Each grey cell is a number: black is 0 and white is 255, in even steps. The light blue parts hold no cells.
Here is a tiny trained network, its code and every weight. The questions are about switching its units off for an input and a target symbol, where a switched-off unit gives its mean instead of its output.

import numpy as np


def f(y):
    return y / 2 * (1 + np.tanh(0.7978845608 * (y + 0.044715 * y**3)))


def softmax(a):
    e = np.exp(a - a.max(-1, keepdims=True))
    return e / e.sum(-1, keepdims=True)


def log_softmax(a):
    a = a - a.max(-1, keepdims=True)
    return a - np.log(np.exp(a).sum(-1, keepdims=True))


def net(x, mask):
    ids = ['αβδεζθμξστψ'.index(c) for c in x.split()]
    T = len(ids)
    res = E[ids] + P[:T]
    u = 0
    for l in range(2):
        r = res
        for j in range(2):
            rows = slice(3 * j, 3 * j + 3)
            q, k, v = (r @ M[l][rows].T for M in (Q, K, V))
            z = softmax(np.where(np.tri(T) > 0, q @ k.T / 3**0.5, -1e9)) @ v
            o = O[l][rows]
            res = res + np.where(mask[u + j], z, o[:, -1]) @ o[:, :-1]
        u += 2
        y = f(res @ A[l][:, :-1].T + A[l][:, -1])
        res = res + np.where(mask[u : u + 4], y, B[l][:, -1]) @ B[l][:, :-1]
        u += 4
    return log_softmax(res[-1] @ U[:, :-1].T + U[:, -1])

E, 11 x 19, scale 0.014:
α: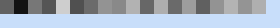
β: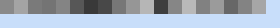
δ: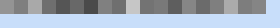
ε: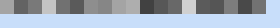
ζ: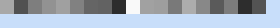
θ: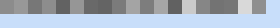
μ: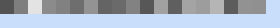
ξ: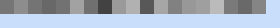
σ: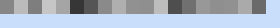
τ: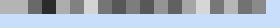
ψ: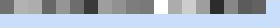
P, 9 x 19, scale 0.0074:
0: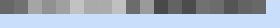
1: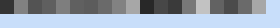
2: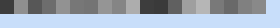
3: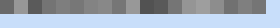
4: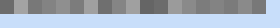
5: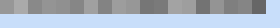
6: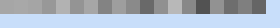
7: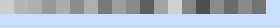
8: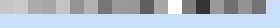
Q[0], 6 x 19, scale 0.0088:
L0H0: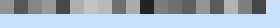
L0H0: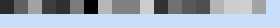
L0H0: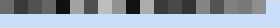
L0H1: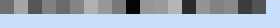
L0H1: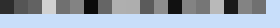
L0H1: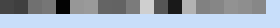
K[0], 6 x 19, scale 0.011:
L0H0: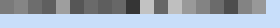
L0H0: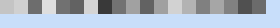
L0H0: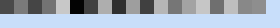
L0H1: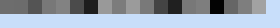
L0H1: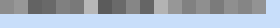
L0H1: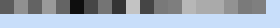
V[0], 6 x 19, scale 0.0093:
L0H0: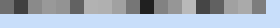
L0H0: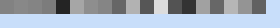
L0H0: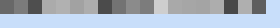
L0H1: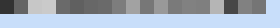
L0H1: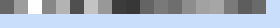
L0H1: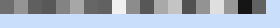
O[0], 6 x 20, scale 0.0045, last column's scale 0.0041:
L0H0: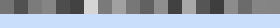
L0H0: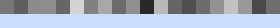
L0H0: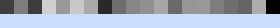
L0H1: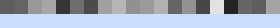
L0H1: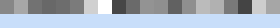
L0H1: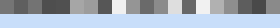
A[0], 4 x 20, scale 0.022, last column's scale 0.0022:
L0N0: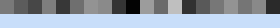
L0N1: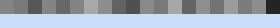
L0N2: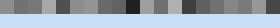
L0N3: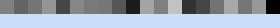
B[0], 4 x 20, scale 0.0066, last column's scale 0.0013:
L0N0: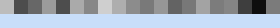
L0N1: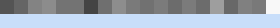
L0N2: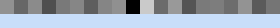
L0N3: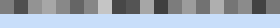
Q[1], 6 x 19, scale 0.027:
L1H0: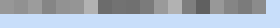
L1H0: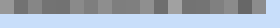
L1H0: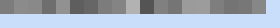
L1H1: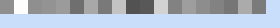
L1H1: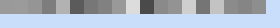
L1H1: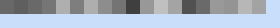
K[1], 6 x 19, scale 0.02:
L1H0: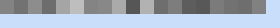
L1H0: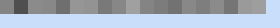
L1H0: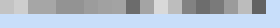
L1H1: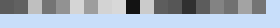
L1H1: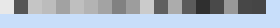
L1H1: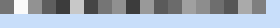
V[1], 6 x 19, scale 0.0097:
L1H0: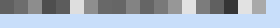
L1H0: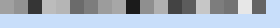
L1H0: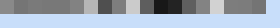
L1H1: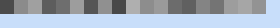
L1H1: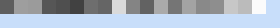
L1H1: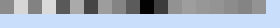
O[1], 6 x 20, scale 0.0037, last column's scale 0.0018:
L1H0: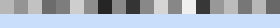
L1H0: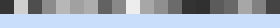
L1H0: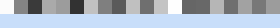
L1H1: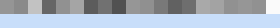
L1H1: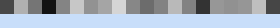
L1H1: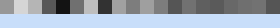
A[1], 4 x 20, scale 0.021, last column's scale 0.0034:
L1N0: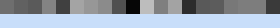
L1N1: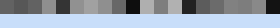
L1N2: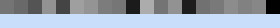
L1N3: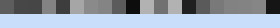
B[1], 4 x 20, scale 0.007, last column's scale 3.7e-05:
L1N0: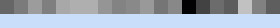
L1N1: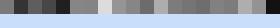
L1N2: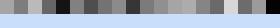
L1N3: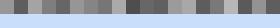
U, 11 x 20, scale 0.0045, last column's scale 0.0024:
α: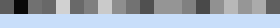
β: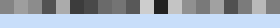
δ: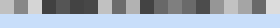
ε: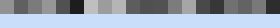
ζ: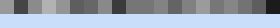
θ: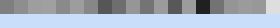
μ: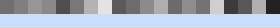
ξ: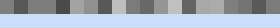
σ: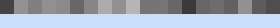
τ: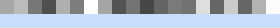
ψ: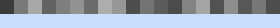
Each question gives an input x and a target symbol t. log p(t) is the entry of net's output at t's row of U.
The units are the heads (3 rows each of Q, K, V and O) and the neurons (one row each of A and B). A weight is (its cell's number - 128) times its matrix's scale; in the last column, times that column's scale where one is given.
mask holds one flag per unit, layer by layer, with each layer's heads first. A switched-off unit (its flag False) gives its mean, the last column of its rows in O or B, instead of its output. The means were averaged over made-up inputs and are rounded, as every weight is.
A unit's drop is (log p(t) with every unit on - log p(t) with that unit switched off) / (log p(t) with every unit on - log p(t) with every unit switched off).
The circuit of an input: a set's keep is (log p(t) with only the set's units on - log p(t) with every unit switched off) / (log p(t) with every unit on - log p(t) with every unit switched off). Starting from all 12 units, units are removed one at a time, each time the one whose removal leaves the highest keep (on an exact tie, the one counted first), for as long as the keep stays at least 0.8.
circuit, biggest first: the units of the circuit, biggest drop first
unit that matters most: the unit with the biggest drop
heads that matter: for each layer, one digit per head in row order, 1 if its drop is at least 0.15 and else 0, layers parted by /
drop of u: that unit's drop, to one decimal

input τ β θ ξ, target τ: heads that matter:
01 / 00
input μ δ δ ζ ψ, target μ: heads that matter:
01 / 00
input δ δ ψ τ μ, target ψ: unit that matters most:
L1H0
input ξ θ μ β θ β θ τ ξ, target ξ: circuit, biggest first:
L0H1; L0H0
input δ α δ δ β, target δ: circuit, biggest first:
L0H0; L1H0
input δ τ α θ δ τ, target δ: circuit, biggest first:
L0H0; L0H1
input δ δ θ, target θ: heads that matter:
01 / 10
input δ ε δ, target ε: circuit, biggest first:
L0H0; L1H1
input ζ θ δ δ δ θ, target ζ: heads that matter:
10 / 01
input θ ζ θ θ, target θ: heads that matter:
11 / 10
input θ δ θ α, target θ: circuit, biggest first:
L1H0; L0H1; L0H0
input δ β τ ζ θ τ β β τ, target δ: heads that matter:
10 / 00
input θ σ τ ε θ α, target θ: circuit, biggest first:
L1H0; L0H0; L0H1
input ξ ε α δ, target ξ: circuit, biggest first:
L0H1
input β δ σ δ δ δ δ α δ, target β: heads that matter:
10 / 00
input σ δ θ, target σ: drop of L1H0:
0.9
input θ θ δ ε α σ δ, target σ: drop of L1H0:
0.9
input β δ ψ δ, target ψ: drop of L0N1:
0.0
